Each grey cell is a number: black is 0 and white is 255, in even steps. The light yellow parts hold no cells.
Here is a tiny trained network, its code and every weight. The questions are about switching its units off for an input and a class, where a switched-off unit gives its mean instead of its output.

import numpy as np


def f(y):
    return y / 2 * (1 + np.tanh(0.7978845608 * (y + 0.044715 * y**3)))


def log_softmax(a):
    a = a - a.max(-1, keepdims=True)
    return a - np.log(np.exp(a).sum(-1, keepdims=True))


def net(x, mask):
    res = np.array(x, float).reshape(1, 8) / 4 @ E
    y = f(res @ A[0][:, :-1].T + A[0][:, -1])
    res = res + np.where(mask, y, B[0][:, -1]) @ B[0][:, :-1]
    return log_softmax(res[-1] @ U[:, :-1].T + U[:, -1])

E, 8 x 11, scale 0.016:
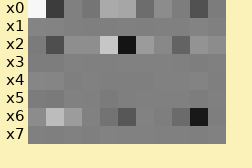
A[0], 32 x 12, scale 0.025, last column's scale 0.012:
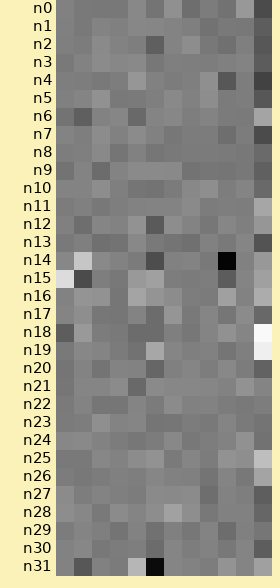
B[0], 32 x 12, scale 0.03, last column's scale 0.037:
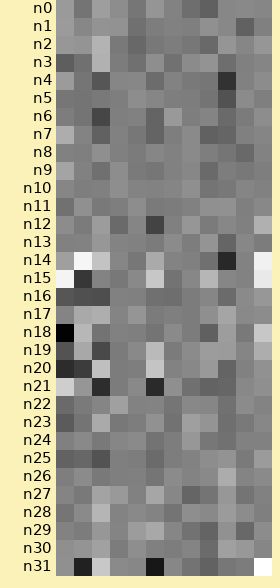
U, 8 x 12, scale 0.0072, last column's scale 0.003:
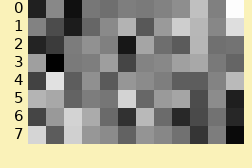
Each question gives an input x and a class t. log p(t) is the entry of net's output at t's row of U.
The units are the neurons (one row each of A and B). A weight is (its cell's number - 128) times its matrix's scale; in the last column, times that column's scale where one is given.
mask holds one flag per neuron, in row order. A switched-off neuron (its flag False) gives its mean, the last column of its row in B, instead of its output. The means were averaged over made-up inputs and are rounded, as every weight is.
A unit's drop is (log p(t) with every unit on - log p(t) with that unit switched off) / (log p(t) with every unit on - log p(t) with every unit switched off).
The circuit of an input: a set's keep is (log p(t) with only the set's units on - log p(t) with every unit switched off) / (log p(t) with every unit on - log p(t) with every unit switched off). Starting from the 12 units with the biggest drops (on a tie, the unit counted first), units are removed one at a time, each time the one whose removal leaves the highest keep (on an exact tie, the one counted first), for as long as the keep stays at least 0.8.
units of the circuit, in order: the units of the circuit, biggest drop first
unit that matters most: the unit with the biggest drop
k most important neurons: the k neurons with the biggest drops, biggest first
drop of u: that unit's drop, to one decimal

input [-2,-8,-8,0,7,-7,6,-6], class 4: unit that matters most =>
n15
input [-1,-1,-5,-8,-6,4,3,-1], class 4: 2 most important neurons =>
[n15, n31]
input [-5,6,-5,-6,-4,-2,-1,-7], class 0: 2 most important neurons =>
[n14, n31]
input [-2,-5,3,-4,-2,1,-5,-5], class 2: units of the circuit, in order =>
[n14, n15]
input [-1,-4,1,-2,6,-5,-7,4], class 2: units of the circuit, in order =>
[n15, n14]
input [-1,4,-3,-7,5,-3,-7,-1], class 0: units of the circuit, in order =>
[n31, n15, n14]
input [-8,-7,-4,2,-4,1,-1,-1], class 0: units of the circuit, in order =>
[n14, n31]
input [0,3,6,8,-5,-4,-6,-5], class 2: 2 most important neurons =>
[n15, n14]
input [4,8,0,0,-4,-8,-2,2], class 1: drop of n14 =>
0.4
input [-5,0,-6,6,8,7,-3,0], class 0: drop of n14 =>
0.3
